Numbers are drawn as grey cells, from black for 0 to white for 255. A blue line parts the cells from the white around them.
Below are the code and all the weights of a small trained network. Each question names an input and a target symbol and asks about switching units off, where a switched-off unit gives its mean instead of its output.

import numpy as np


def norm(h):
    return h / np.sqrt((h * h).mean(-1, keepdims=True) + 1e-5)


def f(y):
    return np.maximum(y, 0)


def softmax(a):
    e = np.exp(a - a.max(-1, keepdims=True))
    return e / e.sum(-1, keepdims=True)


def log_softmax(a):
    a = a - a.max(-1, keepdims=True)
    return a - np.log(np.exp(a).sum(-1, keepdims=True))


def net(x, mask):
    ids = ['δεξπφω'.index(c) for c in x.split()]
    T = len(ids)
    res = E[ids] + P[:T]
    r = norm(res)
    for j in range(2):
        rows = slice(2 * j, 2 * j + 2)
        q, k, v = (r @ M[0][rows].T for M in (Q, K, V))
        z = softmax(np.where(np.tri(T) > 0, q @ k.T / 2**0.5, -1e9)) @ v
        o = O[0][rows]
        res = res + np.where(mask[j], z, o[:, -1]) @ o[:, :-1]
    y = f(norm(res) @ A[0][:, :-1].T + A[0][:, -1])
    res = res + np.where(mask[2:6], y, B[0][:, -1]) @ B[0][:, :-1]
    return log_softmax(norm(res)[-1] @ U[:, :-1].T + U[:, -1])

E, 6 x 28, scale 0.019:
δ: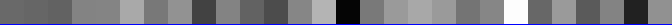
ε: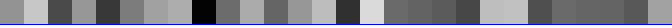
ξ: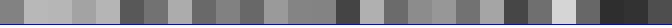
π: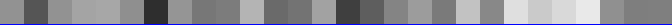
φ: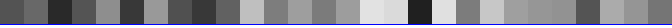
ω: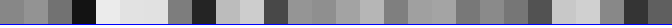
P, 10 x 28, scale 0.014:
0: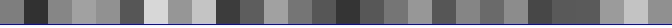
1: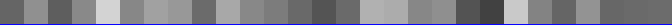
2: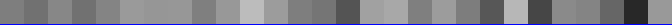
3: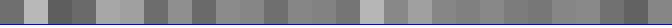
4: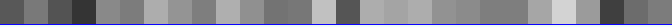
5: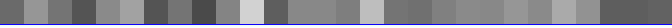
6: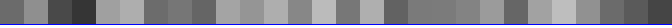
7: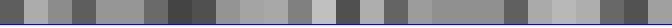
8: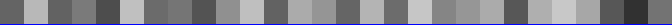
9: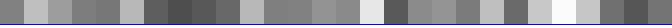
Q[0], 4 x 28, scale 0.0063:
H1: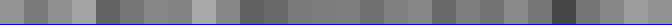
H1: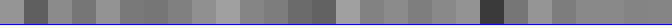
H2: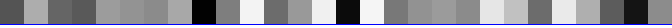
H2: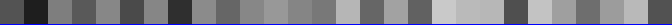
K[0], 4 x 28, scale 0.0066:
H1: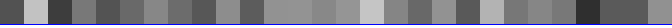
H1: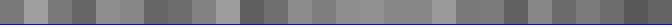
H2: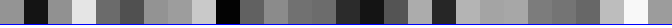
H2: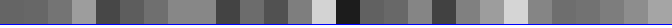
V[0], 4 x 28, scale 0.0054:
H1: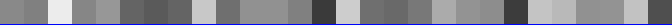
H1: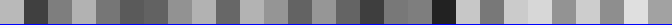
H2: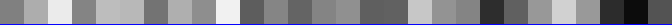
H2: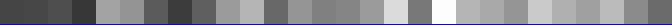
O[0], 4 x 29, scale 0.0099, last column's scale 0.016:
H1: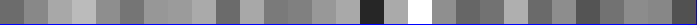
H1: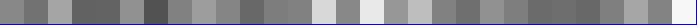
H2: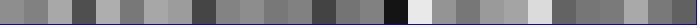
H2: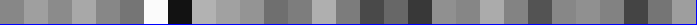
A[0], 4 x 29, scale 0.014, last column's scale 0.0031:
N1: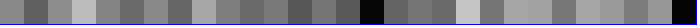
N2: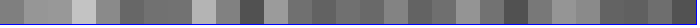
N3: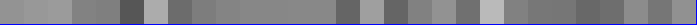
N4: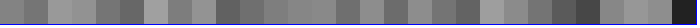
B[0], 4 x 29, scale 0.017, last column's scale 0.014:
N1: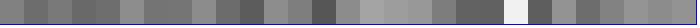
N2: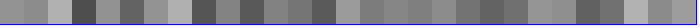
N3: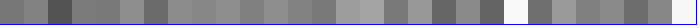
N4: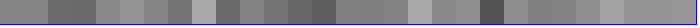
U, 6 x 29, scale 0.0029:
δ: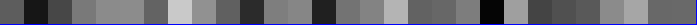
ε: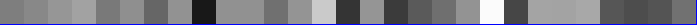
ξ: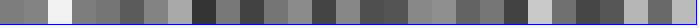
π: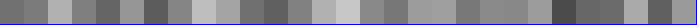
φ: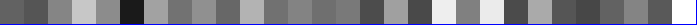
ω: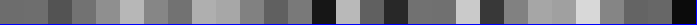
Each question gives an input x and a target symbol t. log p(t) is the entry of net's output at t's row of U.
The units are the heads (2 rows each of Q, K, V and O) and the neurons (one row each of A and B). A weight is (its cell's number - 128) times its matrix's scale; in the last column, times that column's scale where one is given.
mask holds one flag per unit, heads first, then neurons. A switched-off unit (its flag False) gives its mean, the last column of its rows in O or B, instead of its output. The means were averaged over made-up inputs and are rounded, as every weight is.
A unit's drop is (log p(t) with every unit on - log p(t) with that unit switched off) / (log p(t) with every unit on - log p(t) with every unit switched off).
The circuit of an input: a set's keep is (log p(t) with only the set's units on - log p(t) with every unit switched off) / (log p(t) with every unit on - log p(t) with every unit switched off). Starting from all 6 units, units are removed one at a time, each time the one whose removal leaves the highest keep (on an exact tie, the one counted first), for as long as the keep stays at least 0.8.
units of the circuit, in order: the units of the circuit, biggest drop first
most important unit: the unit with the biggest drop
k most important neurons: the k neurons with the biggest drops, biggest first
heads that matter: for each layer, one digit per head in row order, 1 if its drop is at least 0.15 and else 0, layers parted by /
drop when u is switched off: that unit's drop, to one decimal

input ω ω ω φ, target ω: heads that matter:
11
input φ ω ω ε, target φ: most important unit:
H2
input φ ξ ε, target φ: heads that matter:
01
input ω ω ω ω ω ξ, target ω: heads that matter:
11
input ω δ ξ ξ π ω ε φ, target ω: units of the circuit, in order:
H2, N3
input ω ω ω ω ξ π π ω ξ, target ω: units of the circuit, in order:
H2, N3
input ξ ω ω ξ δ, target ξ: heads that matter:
01
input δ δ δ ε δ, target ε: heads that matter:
10
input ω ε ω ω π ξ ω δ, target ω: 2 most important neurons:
N3, N4
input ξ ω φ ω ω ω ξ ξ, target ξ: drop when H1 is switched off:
0.2
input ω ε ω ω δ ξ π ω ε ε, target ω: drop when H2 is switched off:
0.5
